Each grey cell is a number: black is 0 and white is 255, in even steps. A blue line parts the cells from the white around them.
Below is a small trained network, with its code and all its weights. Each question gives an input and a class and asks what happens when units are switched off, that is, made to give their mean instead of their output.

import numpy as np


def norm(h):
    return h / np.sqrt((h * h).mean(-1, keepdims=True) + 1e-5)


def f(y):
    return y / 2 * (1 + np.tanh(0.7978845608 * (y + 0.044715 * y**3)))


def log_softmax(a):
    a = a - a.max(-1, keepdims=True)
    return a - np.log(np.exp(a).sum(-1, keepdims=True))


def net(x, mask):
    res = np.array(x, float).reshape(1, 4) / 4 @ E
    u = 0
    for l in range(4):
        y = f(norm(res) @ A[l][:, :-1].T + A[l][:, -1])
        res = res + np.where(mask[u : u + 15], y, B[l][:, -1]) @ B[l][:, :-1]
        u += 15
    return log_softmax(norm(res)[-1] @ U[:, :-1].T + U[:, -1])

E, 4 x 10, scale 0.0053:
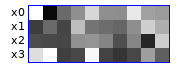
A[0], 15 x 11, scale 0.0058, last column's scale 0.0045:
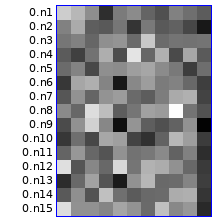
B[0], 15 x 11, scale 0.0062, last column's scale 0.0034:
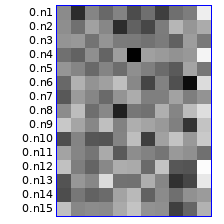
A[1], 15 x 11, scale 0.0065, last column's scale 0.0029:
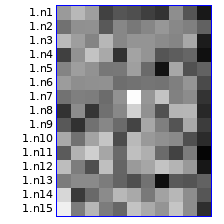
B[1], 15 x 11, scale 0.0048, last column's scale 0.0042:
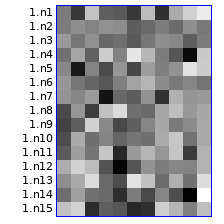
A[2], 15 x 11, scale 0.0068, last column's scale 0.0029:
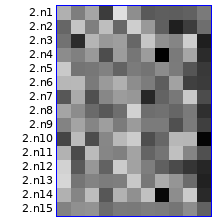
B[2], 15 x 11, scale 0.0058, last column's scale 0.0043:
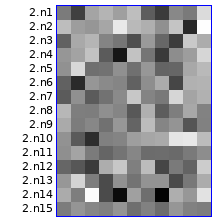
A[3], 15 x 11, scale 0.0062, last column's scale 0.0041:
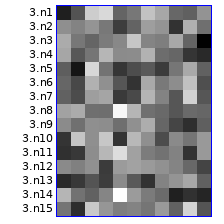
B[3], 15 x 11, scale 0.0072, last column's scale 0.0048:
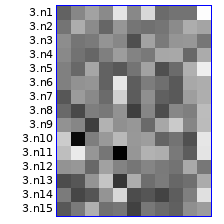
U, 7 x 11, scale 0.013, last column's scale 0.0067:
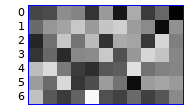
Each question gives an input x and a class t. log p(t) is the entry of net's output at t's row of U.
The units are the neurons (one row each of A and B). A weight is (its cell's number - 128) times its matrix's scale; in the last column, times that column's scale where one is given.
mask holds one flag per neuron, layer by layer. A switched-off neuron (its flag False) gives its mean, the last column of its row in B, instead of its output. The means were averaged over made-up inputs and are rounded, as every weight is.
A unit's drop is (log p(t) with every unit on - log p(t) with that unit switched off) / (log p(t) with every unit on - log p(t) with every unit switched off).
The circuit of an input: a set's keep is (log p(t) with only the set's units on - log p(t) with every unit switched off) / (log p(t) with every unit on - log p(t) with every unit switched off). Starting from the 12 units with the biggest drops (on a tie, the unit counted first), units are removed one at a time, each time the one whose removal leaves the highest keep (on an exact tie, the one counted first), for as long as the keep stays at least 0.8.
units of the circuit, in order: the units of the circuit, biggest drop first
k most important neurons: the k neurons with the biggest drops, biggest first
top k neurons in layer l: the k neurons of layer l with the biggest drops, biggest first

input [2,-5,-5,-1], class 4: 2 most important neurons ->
[1.n15 0.n8]
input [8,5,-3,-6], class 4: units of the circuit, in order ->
[1.n15 1.n12 0.n8]
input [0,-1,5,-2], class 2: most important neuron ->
[0.n4]
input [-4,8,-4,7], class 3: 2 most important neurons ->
[0.n10 1.n8]
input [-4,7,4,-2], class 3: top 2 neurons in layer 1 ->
[1.n8 1.n14]
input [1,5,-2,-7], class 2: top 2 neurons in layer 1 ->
[1.n14 1.n9]
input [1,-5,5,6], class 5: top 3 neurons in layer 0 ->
[0.n1 0.n9 0.n2]
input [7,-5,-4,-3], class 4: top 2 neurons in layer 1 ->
[1.n15 1.n12]
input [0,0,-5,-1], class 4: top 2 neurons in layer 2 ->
[2.n1 2.n12]
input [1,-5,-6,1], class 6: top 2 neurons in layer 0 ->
[0.n12 0.n1]
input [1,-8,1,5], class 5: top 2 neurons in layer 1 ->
[1.n1 1.n4]
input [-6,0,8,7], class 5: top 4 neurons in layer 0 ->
[0.n2 0.n12 0.n8 0.n1]
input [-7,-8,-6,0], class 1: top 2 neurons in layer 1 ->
[1.n4 1.n11]
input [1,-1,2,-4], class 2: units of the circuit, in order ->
[0.n4]
